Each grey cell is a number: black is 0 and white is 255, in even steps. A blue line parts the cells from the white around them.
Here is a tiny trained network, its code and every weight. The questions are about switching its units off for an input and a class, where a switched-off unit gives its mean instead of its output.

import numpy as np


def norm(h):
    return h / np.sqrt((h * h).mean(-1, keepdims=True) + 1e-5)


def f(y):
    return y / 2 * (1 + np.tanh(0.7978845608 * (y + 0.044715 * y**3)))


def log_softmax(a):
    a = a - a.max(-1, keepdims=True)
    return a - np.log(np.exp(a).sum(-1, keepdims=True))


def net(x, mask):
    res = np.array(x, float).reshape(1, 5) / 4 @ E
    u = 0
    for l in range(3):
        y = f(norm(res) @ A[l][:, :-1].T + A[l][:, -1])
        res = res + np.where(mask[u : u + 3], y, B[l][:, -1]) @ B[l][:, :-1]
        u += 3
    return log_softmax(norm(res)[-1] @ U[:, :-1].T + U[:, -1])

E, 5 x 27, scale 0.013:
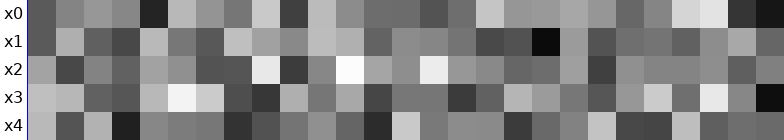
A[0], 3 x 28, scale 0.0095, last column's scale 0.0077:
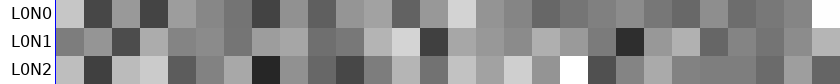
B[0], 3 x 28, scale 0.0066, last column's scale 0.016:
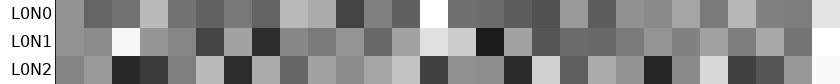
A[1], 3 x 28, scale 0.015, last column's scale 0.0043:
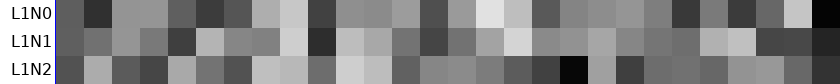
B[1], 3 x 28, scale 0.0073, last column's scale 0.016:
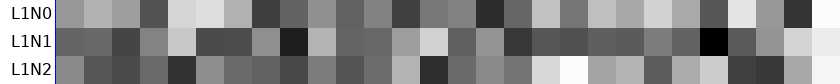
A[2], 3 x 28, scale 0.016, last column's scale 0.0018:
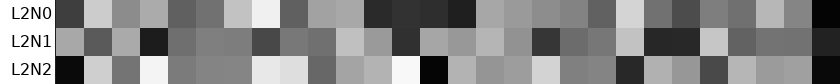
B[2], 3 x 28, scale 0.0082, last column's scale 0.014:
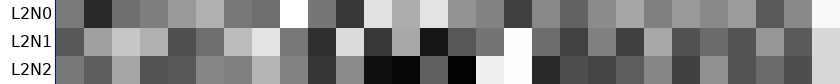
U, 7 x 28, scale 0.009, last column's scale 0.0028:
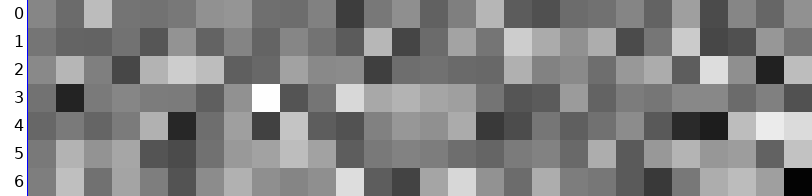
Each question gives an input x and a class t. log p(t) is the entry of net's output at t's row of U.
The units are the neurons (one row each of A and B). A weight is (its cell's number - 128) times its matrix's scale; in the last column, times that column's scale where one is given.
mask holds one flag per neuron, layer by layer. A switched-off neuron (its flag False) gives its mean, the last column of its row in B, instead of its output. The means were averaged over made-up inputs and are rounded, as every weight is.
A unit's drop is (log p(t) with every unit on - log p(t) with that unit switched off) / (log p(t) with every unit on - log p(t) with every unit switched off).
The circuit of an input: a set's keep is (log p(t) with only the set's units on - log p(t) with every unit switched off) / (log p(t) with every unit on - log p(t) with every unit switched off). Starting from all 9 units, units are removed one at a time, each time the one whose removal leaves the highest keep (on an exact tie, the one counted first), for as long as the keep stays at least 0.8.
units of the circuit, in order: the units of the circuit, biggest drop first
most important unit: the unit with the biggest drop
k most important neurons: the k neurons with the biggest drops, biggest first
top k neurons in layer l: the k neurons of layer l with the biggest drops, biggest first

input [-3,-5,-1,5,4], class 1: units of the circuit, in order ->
[L1N0]
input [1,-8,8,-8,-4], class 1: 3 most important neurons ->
[L0N2, L2N0, L1N1]
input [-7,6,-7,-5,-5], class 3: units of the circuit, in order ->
[L2N0, L1N1]
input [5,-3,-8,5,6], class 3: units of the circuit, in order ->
[L2N0, L1N0, L0N1, L1N2]
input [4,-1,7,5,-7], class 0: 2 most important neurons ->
[L2N2, L1N0]
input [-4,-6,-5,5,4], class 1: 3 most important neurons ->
[L1N0, L1N1, L0N1]
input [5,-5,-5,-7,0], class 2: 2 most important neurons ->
[L1N0, L1N2]
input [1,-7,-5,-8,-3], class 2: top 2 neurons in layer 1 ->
[L1N0, L1N2]
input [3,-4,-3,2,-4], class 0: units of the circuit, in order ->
[L1N2, L1N0]
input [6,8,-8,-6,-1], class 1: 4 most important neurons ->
[L1N2, L0N1, L0N0, L1N0]
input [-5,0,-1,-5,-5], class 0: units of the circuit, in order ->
[L1N1, L2N2]
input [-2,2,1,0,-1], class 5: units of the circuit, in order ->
[L1N1, L0N1, L2N2]
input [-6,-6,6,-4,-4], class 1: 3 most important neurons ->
[L0N2, L1N1, L2N0]
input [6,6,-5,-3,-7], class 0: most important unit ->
L2N2
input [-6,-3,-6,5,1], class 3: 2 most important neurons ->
[L2N0, L1N0]
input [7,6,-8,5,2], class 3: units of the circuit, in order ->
[L2N0, L1N0]
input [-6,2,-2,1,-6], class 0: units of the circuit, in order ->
[L2N2, L1N1]
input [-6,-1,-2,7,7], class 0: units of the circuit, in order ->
[L1N0, L2N1]
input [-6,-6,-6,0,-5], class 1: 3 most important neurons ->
[L1N1, L0N2, L0N0]
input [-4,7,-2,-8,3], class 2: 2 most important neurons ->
[L1N0, L0N2]
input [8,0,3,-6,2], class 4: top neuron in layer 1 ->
[L1N1]
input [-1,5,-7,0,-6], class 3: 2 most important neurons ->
[L2N0, L0N2]
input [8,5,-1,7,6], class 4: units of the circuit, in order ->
[L1N1, L1N0]
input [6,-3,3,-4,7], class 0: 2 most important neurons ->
[L0N0, L2N1]
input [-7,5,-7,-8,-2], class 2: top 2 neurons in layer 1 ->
[L1N0, L1N1]
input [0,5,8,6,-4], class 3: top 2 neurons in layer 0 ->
[L0N1, L0N2]
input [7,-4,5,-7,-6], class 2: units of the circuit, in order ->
[L1N0]
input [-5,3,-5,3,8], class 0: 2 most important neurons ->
[L2N1, L1N1]
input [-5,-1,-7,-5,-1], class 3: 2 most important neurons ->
[L2N0, L1N1]
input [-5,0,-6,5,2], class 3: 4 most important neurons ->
[L2N0, L1N0, L0N1, L1N1]
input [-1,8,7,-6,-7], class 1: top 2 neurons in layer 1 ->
[L1N2, L1N0]
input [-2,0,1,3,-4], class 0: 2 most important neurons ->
[L1N0, L1N1]
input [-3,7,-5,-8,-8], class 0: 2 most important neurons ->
[L2N2, L0N2]
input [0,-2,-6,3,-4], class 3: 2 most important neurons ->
[L2N0, L1N0]
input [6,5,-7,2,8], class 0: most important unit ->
L2N1
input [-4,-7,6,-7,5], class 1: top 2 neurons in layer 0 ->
[L0N2, L0N0]
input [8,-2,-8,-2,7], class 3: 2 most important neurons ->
[L2N0, L0N1]
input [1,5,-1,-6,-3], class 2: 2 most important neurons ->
[L1N0, L0N2]
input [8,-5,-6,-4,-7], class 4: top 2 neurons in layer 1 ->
[L1N1, L1N2]
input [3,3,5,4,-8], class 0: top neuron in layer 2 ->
[L2N2]
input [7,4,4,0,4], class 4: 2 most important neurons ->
[L1N1, L0N1]
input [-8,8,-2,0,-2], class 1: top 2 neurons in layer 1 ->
[L1N2, L1N1]
